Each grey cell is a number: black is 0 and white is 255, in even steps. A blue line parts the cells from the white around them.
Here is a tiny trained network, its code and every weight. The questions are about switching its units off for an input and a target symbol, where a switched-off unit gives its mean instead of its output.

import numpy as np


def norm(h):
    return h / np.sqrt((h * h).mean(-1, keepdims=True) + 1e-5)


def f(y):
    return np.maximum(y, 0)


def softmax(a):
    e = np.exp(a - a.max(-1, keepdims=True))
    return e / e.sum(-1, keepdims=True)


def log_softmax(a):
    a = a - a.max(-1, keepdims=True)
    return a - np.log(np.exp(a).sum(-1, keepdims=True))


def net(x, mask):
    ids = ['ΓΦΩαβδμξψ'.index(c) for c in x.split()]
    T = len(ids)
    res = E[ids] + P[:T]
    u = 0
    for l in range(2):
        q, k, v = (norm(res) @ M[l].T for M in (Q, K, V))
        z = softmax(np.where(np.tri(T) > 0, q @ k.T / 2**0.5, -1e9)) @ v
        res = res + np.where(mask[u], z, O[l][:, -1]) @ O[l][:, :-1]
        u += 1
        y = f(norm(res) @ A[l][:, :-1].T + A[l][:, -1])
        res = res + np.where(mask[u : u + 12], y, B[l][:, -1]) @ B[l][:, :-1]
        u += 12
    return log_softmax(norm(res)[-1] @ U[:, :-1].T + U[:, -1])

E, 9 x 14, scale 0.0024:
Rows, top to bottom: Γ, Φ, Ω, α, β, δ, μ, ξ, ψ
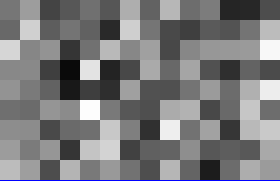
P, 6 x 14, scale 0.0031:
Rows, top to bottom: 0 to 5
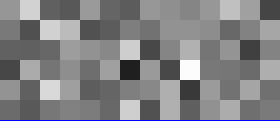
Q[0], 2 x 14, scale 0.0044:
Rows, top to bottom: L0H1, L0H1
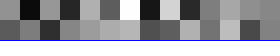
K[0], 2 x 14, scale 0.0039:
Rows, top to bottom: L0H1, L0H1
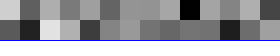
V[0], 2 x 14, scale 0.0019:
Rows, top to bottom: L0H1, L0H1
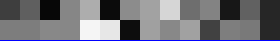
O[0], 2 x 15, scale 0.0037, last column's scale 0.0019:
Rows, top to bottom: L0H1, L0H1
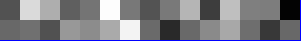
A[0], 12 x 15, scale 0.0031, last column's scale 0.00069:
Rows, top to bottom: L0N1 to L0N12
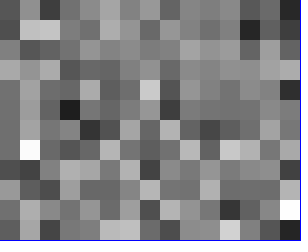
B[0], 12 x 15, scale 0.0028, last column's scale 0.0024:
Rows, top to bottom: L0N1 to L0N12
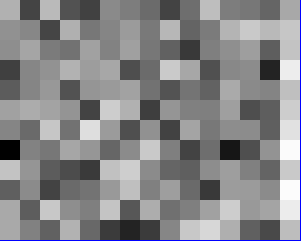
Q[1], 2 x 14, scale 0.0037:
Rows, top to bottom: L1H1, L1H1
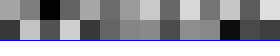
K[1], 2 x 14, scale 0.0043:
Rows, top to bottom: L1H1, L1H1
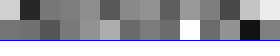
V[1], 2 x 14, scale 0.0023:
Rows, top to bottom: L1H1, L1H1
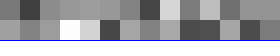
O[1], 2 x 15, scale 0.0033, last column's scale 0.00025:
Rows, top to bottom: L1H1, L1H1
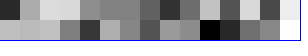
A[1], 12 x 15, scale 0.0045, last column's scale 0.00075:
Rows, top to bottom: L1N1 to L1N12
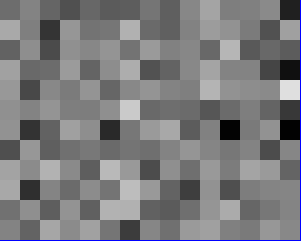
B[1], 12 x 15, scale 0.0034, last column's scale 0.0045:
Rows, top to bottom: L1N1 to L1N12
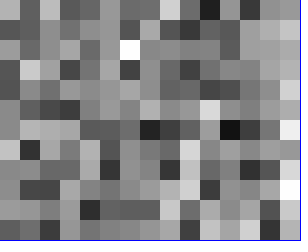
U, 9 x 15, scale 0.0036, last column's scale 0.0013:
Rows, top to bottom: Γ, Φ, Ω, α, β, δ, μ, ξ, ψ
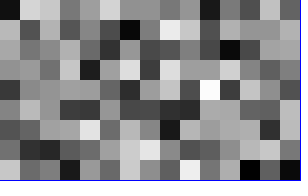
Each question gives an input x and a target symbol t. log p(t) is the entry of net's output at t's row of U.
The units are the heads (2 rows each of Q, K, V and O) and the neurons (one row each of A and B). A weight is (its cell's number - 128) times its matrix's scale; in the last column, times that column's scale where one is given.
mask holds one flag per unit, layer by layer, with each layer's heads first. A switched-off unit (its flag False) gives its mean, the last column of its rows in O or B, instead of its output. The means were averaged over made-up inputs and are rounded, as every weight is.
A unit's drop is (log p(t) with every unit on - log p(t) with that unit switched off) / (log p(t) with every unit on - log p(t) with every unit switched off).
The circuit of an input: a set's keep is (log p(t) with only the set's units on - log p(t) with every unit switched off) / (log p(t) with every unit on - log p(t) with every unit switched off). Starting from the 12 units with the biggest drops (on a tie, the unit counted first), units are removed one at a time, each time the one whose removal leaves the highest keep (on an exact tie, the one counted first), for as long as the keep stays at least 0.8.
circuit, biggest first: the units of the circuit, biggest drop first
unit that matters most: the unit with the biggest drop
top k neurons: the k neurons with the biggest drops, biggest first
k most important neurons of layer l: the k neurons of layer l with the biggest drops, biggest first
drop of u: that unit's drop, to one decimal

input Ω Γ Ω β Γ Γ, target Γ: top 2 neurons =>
(L0N8; L0N7)
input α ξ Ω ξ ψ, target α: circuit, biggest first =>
(L0H1; L1N2; L1N11)
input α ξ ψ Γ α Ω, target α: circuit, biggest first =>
(L0H1; L0N12; L1N11)
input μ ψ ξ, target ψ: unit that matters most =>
L1N9
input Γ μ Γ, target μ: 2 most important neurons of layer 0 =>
(L0N11; L0N7)
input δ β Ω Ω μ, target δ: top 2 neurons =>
(L1N4; L1N9)
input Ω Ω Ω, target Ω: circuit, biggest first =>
(L0H1; L1N7)
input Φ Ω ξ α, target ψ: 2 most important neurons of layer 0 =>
(L0N8; L0N6)
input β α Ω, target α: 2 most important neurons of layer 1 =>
(L1N11; L1N7)
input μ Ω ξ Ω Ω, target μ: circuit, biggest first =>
(L1N9; L1H1; L0H1; L0N4)
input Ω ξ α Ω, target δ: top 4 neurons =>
(L1N10; L0N8; L0N6; L1N11)
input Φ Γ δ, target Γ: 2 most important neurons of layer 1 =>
(L1N10; L1N11)
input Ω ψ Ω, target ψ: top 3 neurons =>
(L1N9; L1N6; L1N7)
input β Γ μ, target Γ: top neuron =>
(L0N8)
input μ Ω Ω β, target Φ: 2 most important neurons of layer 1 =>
(L1N1; L1N7)
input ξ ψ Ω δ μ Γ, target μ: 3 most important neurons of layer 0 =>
(L0N7; L0N11; L0N6)
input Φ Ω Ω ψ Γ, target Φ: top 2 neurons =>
(L1N7; L0N8)
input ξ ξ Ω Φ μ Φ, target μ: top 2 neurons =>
(L0N7; L0N11)
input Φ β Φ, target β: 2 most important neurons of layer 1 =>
(L1N12; L1N10)
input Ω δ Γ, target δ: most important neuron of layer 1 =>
(L1N4)
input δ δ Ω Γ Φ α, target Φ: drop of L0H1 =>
0.8
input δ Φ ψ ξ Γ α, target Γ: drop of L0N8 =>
0.2
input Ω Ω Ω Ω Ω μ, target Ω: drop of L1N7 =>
0.3
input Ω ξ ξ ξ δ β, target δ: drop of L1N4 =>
0.2
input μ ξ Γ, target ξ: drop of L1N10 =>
0.2
